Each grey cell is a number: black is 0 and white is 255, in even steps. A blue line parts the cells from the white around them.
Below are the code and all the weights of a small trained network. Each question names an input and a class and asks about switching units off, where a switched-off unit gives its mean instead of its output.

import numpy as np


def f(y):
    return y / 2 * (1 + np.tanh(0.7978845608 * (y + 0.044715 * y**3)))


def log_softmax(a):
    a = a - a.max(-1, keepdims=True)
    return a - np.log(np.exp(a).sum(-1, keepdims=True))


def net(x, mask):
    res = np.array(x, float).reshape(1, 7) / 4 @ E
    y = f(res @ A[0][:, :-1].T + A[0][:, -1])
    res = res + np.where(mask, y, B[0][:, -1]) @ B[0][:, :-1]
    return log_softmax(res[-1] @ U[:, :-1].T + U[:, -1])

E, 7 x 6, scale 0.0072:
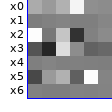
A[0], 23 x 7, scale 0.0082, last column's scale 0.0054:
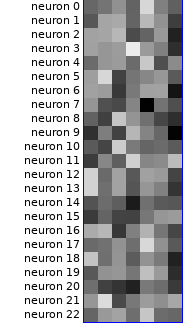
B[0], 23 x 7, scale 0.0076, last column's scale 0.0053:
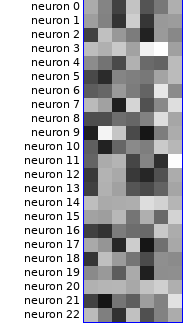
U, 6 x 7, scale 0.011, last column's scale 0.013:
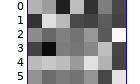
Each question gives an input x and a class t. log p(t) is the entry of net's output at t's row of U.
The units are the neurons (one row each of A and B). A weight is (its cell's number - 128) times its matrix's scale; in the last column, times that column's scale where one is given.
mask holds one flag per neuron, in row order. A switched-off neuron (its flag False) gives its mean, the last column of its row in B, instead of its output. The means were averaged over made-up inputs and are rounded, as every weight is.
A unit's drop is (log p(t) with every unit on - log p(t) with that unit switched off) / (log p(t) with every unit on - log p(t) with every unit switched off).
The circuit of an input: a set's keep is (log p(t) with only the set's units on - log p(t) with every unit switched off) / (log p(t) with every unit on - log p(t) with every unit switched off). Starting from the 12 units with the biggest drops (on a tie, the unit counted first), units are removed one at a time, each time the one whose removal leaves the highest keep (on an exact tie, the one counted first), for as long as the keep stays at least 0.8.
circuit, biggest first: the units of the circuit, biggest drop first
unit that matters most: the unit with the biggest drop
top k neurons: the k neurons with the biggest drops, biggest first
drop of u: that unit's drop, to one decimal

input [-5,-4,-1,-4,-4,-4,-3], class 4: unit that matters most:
neuron 20
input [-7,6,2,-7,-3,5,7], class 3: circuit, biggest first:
[neuron 21; neuron 16]
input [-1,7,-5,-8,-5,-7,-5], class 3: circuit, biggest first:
[neuron 21; neuron 5]
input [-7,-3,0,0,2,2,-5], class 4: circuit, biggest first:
[neuron 14; neuron 20]
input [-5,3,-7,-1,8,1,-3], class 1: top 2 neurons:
[neuron 9; neuron 11]
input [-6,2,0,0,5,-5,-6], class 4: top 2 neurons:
[neuron 20; neuron 14]
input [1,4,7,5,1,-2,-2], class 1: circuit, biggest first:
[neuron 12; neuron 13]
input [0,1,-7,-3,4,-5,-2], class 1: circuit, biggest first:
[neuron 9; neuron 11]
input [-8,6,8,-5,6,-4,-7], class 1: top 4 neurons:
[neuron 12; neuron 13; neuron 2; neuron 18]
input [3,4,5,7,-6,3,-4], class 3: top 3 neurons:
[neuron 10; neuron 8; neuron 11]
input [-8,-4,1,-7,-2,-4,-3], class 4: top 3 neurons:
[neuron 20; neuron 14; neuron 15]
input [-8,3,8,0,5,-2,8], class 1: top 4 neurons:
[neuron 12; neuron 13; neuron 2; neuron 18]
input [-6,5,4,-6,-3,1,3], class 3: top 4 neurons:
[neuron 21; neuron 5; neuron 16; neuron 11]
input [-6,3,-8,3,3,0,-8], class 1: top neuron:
[neuron 9]
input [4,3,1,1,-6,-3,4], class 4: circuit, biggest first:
[neuron 21; neuron 3; neuron 17]
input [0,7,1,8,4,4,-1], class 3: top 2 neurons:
[neuron 10; neuron 8]
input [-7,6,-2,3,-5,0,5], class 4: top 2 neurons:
[neuron 14; neuron 20]
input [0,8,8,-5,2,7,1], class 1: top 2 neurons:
[neuron 12; neuron 13]
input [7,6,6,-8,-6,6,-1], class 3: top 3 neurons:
[neuron 21; neuron 16; neuron 5]
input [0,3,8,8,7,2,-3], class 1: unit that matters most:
neuron 12
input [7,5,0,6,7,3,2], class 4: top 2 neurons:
[neuron 3; neuron 21]
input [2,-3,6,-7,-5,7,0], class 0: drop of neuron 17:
0.2
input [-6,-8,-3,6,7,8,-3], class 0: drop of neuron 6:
0.0
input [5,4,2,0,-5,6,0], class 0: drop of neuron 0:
0.1
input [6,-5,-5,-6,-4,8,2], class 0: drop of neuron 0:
0.1
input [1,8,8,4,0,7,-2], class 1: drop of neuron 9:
-0.1
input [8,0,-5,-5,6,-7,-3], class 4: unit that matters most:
neuron 3
